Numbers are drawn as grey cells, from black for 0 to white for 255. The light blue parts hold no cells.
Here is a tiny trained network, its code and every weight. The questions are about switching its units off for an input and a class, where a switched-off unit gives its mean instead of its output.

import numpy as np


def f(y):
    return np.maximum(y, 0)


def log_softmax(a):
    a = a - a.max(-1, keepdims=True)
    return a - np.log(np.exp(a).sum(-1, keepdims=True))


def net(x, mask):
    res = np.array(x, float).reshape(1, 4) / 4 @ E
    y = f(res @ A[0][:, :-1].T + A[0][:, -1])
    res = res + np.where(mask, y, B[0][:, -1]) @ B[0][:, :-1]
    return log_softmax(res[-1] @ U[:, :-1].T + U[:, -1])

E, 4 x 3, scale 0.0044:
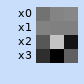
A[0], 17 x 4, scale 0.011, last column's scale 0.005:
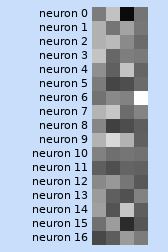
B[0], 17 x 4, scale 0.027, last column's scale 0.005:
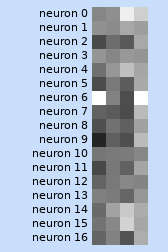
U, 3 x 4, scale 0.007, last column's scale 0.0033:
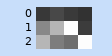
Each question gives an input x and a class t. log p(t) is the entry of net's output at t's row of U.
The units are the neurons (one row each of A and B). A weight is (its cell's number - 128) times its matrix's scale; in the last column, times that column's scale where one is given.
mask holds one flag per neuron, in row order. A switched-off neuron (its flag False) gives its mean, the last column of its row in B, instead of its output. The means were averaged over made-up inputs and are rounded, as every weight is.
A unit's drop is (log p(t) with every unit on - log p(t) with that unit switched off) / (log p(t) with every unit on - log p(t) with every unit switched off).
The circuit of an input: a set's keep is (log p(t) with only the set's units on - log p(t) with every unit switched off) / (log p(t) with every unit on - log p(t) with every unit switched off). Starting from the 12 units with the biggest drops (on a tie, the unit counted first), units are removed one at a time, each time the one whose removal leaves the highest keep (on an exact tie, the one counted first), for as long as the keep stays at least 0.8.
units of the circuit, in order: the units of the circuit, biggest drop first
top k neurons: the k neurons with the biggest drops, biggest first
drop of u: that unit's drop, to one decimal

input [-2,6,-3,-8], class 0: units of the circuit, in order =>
[neuron 9]
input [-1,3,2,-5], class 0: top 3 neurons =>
[neuron 9; neuron 7; neuron 2]
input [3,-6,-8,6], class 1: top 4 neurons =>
[neuron 14; neuron 4; neuron 9; neuron 7]
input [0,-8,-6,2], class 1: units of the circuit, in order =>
[neuron 14; neuron 4]
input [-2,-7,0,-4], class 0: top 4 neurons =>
[neuron 9; neuron 7; neuron 2; neuron 0]
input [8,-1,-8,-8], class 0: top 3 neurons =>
[neuron 9; neuron 2; neuron 0]
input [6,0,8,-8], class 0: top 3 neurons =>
[neuron 7; neuron 9; neuron 2]
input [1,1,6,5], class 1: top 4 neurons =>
[neuron 0; neuron 15; neuron 9; neuron 7]
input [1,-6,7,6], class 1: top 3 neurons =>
[neuron 0; neuron 15; neuron 9]
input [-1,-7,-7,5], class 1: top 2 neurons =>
[neuron 14; neuron 4]
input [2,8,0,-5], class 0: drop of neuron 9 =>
0.4
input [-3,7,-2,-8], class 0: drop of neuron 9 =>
0.2
